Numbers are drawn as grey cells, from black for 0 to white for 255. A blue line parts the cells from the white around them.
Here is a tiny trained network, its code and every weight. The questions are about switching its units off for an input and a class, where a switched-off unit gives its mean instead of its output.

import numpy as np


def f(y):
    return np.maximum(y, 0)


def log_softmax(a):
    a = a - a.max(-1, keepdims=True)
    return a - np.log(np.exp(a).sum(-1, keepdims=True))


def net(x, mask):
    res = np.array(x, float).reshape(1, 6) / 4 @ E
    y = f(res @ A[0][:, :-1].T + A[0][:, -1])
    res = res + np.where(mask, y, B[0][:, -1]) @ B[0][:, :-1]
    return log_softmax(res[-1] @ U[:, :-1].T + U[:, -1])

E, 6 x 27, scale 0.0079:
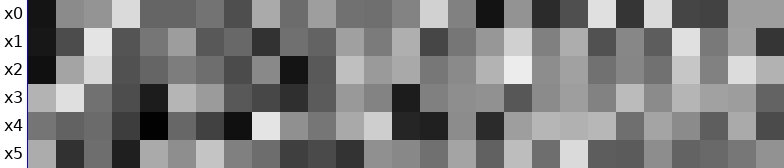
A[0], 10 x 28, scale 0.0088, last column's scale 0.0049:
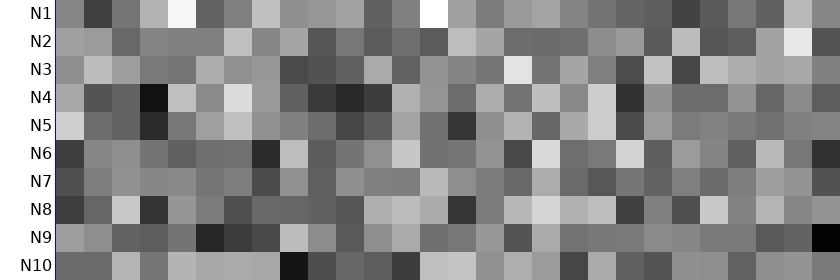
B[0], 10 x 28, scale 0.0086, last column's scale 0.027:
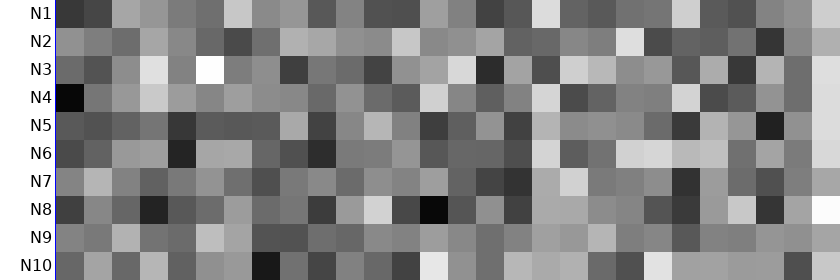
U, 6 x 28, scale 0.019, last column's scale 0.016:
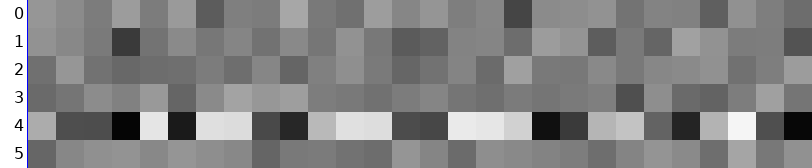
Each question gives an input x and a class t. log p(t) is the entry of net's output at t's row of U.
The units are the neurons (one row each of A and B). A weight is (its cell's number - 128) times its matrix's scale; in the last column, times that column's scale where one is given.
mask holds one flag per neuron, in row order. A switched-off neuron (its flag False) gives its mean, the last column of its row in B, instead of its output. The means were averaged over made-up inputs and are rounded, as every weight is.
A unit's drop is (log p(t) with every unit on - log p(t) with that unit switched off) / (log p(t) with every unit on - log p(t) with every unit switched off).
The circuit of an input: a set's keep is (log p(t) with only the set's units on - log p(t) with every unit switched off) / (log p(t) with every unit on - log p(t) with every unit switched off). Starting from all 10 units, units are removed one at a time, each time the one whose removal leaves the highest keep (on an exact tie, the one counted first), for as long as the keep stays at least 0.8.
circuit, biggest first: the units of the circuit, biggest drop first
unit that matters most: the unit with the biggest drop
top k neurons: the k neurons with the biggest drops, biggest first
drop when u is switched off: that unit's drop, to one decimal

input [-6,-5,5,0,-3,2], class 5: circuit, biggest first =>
(N3)
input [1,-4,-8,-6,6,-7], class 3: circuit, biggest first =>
(N8 N10)
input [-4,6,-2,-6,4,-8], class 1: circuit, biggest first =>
(N4 N6 N1)
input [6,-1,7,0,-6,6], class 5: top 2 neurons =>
(N10 N5)
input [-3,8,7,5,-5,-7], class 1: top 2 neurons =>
(N8 N4)
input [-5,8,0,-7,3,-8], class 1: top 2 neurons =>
(N4 N6)
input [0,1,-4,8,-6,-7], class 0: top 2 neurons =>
(N4 N1)
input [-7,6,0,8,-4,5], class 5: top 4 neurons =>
(N3 N4 N10 N2)
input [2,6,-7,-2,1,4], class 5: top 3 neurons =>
(N8 N5 N2)
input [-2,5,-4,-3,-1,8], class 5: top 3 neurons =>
(N4 N10 N1)
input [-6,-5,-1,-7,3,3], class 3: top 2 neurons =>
(N8 N6)
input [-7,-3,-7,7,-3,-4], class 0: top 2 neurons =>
(N8 N3)
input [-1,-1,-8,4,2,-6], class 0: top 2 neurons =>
(N8 N5)
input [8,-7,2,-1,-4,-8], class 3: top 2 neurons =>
(N8 N3)
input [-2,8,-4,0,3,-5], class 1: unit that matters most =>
N4
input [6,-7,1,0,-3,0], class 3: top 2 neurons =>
(N3 N8)
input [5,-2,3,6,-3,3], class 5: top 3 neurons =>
(N8 N5 N10)
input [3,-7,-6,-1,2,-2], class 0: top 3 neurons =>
(N8 N4 N1)
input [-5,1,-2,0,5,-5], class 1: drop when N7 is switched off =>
0.0
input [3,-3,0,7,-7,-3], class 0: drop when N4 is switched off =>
0.1
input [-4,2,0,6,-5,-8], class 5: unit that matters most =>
N2
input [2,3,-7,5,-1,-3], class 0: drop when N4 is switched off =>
0.2
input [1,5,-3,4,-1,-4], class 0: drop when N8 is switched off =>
0.3
